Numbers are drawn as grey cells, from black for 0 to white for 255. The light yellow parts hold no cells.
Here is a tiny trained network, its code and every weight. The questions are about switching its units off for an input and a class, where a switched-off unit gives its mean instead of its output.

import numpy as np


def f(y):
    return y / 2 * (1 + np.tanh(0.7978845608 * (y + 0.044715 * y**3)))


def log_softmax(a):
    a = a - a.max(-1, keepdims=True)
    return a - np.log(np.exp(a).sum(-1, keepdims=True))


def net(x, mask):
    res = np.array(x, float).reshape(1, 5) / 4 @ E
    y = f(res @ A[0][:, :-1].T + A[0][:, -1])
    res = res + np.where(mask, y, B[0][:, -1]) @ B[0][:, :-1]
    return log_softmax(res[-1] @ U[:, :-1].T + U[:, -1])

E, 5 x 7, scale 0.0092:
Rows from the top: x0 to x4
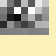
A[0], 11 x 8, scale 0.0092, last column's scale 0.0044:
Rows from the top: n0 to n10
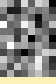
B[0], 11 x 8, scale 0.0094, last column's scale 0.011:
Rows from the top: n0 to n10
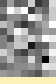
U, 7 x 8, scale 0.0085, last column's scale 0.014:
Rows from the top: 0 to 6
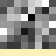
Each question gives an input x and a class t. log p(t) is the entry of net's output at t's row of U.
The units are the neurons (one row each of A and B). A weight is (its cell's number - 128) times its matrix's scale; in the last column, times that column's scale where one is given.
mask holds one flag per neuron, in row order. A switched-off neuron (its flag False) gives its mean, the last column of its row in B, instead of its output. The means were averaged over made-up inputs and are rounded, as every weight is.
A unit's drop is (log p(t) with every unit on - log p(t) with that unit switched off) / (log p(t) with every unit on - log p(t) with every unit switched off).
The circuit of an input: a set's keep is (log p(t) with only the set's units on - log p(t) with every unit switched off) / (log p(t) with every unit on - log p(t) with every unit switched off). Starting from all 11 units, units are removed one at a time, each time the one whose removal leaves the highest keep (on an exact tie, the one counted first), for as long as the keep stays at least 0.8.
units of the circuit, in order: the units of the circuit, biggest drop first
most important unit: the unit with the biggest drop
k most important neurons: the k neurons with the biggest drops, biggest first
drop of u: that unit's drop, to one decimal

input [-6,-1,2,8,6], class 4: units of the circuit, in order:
(n7)
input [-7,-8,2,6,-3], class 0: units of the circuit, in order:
(n2 n5)
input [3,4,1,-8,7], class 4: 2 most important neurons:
(n3 n5)
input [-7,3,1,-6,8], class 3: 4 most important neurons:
(n0 n8 n3 n7)
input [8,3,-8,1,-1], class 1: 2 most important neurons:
(n8 n0)
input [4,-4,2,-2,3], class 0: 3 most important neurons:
(n5 n7 n6)
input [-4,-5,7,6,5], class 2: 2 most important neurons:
(n1 n4)
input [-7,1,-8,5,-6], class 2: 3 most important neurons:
(n6 n0 n8)
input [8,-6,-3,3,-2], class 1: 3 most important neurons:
(n0 n8 n9)
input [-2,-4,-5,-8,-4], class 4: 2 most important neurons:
(n3 n1)
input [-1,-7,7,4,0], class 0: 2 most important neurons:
(n5 n2)
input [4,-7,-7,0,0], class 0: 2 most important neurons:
(n5 n1)
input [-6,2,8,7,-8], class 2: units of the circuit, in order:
(n1 n4)
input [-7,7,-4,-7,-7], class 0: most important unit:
n9
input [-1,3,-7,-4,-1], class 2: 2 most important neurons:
(n6 n7)
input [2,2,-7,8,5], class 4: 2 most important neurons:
(n7 n1)
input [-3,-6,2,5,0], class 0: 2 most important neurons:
(n2 n5)
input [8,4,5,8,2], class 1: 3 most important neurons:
(n8 n0 n3)
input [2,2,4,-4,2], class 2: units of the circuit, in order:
(n1 n2)
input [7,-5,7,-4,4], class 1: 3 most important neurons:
(n0 n8 n6)
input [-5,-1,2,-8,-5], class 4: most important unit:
n3
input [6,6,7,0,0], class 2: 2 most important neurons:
(n1 n5)
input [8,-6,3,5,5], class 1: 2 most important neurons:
(n0 n8)
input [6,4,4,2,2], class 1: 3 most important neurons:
(n8 n5 n0)
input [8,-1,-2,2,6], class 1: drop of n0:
0.2
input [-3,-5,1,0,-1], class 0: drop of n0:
0.1
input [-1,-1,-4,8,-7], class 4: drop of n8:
0.0
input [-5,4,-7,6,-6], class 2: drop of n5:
0.1
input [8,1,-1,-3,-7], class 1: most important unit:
n8
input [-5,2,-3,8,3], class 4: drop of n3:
-0.1
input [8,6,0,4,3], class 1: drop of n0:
0.2
